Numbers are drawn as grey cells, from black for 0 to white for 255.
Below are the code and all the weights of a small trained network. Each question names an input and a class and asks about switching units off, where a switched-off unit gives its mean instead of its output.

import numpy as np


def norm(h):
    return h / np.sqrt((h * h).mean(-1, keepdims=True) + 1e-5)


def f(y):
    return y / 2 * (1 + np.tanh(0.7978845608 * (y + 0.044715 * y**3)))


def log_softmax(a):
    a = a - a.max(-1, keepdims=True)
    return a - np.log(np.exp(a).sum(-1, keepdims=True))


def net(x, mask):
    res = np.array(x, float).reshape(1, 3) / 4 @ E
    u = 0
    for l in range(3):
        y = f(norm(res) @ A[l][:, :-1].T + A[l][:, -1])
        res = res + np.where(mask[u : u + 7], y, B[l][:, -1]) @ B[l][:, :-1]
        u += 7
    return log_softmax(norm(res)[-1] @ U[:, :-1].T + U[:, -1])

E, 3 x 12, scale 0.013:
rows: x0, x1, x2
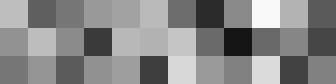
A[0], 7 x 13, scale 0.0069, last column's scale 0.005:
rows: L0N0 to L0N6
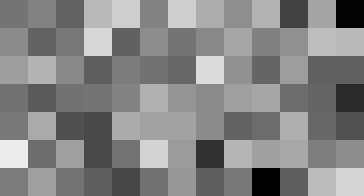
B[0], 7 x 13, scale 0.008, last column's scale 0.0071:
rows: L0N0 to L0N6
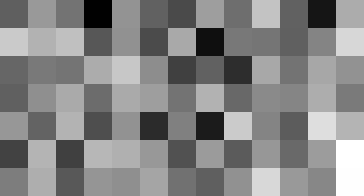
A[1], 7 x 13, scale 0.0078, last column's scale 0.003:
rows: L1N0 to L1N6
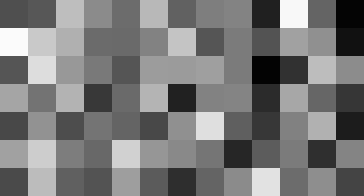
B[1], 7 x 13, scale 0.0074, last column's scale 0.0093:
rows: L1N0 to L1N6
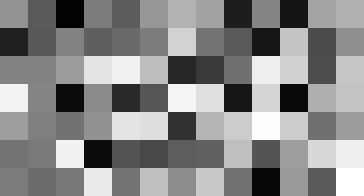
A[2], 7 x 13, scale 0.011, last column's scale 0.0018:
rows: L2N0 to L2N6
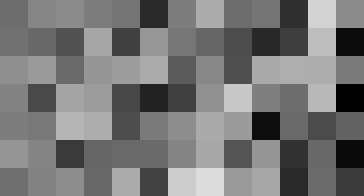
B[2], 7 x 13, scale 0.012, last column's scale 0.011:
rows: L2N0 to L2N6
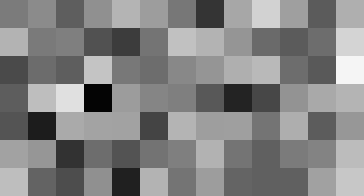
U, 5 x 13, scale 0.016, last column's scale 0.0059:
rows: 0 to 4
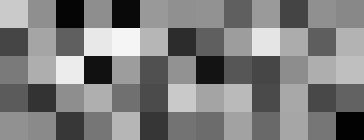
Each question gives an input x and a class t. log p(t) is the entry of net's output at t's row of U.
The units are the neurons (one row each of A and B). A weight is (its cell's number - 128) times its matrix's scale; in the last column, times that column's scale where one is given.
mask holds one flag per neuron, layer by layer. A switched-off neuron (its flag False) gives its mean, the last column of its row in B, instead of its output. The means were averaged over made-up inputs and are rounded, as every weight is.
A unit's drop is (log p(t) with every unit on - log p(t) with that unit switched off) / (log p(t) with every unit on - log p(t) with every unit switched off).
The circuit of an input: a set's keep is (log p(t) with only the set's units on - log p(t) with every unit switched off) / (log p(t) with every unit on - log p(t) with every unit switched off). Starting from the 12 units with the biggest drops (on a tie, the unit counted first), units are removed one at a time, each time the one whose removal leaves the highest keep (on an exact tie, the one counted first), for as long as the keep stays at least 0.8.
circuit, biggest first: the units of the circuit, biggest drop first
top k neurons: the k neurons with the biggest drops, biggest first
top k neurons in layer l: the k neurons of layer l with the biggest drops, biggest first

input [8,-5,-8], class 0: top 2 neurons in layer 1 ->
L1N2, L1N3
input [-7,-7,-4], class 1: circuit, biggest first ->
L1N2
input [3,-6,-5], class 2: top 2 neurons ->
L2N3, L0N1
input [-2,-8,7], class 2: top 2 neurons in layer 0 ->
L0N5, L0N1
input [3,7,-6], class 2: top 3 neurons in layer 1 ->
L1N5, L1N6, L1N1
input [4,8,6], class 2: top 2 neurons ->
L1N5, L1N3
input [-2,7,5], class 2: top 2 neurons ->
L1N5, L1N3
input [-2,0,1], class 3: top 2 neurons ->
L1N6, L0N6
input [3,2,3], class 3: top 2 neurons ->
L1N6, L1N3
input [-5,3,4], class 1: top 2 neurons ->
L1N2, L1N3
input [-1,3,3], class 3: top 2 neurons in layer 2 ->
L2N4, L2N3
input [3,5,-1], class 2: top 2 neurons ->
L1N5, L0N6
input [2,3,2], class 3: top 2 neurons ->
L1N6, L2N4
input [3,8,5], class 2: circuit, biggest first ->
L1N5
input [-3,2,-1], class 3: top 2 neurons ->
L0N6, L1N6
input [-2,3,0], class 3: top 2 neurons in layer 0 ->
L0N6, L0N1
